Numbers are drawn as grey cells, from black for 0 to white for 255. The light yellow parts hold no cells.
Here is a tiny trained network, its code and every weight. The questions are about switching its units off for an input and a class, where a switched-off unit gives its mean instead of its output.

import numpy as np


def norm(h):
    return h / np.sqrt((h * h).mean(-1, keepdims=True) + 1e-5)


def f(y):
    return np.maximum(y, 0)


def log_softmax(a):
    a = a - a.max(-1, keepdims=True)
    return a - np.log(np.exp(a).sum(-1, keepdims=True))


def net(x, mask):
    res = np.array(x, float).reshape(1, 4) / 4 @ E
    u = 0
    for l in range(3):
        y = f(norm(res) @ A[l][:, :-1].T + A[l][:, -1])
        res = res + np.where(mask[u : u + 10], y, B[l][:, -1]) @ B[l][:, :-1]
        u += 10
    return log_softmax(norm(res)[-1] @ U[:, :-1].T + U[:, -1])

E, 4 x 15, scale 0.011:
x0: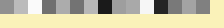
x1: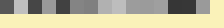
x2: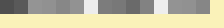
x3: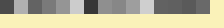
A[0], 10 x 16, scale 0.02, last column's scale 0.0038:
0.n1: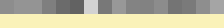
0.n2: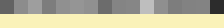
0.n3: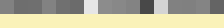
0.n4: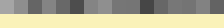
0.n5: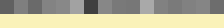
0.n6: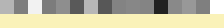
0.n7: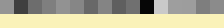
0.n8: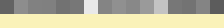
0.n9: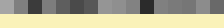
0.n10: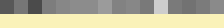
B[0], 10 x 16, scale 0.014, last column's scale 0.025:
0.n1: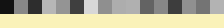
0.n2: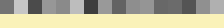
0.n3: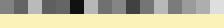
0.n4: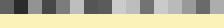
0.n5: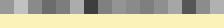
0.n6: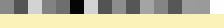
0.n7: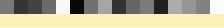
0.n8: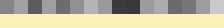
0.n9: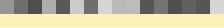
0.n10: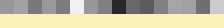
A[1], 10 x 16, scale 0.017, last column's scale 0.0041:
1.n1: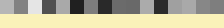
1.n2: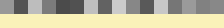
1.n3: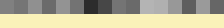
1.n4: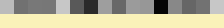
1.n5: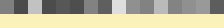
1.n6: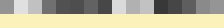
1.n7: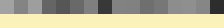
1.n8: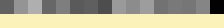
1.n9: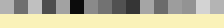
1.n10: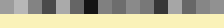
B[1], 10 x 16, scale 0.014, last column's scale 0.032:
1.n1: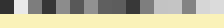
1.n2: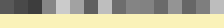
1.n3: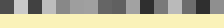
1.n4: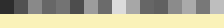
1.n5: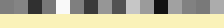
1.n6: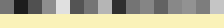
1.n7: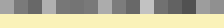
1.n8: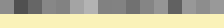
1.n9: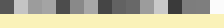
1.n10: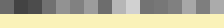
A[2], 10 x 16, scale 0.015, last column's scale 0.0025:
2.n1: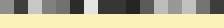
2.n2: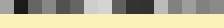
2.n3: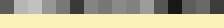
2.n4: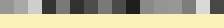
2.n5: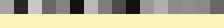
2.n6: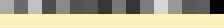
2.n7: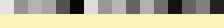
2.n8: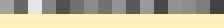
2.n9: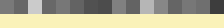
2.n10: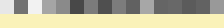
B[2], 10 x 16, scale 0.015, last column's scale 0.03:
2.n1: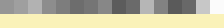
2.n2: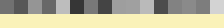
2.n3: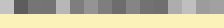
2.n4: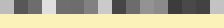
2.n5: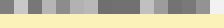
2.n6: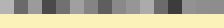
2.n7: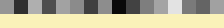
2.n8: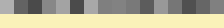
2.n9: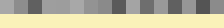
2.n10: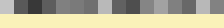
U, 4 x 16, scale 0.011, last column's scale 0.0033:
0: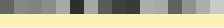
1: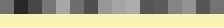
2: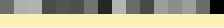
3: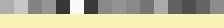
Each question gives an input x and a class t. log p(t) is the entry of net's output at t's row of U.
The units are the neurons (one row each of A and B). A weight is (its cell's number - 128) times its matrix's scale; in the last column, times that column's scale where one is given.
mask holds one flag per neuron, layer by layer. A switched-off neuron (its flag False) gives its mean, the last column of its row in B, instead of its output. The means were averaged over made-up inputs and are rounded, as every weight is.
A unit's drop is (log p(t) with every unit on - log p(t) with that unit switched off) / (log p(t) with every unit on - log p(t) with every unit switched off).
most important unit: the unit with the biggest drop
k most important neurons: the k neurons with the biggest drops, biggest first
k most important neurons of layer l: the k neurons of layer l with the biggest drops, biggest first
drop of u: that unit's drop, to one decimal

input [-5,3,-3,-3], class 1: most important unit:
0.n9
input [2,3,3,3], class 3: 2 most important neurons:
[0.n6, 0.n7]
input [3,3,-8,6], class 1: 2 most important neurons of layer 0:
[0.n6, 0.n3]
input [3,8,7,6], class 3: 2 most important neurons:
[0.n6, 0.n7]
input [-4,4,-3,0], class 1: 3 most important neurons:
[1.n9, 2.n5, 2.n1]
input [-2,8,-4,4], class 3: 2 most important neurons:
[0.n7, 0.n6]
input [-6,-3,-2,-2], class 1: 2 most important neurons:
[0.n9, 0.n6]
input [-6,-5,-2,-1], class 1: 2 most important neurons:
[0.n9, 0.n6]
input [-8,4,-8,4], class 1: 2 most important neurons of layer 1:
[1.n9, 1.n1]
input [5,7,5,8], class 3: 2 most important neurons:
[0.n6, 0.n7]
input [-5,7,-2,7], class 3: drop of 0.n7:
0.4
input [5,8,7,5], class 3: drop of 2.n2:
0.1
